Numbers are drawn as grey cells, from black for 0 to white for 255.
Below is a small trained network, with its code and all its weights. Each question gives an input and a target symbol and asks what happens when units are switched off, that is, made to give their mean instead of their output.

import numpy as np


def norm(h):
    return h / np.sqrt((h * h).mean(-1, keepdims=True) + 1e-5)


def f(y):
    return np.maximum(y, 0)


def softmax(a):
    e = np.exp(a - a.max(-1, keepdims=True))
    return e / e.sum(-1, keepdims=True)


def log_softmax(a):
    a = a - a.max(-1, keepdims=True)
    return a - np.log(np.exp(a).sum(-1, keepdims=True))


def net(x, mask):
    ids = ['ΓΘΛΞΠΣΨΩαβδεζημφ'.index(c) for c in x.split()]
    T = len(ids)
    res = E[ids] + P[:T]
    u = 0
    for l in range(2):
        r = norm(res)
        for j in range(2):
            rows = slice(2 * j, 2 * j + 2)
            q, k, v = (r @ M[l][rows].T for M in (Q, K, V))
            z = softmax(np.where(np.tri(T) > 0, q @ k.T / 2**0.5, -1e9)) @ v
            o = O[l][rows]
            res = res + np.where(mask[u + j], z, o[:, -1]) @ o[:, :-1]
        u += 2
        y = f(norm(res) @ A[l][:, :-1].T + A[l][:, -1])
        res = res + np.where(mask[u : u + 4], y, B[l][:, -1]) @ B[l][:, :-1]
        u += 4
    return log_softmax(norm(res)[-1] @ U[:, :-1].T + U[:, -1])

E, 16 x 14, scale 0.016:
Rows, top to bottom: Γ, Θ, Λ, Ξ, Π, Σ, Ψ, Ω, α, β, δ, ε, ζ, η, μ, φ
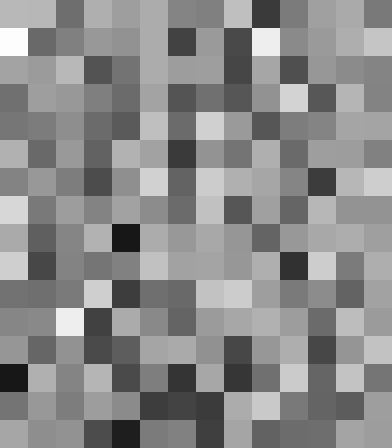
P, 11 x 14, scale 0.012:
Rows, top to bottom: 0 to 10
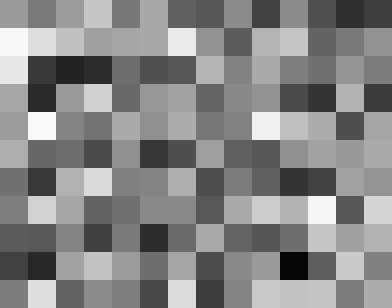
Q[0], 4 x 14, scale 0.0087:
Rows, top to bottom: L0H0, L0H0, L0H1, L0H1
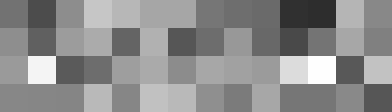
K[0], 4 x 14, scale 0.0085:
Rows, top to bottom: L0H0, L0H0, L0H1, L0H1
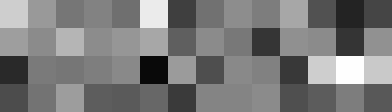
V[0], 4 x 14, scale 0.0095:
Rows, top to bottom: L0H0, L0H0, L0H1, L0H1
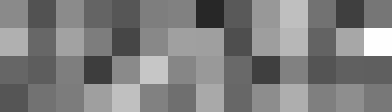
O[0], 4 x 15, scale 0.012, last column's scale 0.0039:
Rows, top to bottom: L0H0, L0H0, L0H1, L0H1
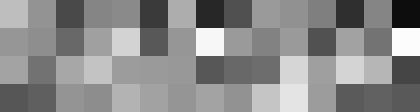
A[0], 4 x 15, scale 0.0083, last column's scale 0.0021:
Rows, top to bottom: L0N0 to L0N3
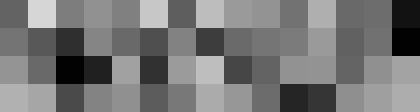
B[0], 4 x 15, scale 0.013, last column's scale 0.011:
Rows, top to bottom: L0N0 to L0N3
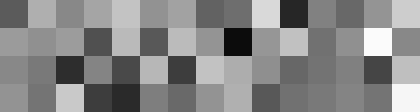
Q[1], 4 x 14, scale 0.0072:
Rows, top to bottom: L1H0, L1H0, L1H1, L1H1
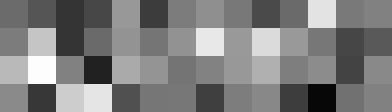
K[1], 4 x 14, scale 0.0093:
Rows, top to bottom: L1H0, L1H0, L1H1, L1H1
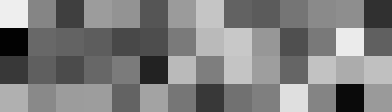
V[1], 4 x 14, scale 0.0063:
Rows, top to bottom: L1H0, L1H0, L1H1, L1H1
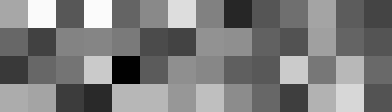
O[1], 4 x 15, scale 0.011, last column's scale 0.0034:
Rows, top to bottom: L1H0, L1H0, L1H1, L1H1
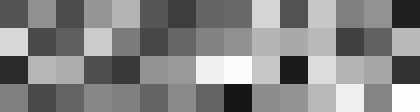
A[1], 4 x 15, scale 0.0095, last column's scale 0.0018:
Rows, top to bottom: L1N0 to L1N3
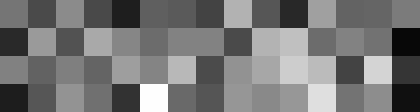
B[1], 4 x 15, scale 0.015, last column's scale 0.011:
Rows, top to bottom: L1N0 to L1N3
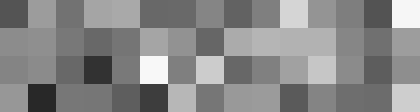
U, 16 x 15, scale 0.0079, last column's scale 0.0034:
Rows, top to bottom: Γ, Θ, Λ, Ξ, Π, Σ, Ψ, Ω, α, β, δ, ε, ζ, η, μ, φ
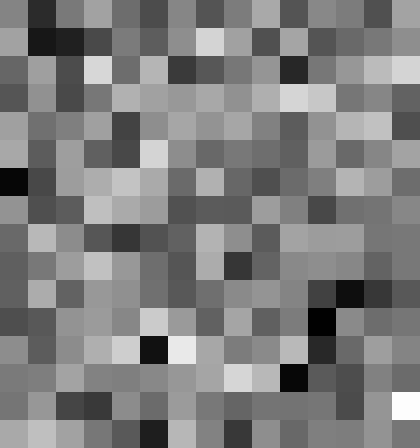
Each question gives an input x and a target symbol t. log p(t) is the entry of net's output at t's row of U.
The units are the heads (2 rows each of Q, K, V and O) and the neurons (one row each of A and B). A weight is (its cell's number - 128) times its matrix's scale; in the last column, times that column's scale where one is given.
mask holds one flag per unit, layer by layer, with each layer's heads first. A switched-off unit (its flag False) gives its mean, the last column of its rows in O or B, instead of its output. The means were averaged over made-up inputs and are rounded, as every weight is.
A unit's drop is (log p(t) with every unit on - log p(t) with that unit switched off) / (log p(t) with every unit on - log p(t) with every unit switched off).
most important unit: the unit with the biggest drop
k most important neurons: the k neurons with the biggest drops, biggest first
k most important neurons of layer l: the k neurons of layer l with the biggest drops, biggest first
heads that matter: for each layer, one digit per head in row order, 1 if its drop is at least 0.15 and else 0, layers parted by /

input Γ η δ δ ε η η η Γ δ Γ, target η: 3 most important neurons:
L0N0; L0N3; L1N0
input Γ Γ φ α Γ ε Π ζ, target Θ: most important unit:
L0H0
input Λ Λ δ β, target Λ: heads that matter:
11 / 10
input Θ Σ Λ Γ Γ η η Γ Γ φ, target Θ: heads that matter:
11 / 00
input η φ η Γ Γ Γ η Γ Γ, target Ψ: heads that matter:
10 / 00
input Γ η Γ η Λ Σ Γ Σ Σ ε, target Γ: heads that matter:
10 / 00
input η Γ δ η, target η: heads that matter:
10 / 01
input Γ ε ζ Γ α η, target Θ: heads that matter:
10 / 10
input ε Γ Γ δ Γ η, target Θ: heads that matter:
11 / 10
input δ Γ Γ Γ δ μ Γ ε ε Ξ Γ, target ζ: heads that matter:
11 / 11
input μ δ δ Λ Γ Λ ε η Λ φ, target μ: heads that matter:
10 / 00
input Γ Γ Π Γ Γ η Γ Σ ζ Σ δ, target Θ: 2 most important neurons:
L0N2; L1N0
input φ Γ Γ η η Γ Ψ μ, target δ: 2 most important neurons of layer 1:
L1N0; L1N3
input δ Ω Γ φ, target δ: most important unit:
L0H0
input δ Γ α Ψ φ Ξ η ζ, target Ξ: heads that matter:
11 / 00
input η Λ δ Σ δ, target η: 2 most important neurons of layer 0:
L0N0; L0N3
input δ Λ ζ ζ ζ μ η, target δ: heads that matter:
10 / 01
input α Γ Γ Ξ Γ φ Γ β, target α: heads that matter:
01 / 00
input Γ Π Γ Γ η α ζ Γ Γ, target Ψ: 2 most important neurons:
L1N3; L0N0
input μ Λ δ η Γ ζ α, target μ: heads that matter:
10 / 00
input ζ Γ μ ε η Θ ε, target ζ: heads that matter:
11 / 00
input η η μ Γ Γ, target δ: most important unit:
L0H1
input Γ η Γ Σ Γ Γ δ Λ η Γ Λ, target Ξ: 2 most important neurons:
L0N3; L1N2
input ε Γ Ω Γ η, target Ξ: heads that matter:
00 / 00
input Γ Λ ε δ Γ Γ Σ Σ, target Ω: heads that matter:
00 / 01
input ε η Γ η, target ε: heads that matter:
11 / 11
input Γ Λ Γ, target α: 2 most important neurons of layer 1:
L1N0; L1N3
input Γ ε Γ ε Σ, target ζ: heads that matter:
10 / 11
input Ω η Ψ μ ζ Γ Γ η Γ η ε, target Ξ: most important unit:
L0N3
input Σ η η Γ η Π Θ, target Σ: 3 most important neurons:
L1N2; L0N0; L1N0
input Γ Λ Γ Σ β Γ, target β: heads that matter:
11 / 01
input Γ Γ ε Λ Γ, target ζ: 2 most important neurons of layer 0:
L0N0; L0N2
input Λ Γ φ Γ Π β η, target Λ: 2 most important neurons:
L0N3; L1N0
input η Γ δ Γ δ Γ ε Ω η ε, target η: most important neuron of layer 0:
L0N2
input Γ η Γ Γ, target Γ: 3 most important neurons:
L1N3; L0N3; L1N0
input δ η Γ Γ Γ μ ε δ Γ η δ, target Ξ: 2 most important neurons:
L0N3; L1N2
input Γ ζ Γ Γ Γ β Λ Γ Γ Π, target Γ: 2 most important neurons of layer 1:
L1N3; L1N0
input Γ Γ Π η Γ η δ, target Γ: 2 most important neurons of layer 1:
L1N3; L1N0
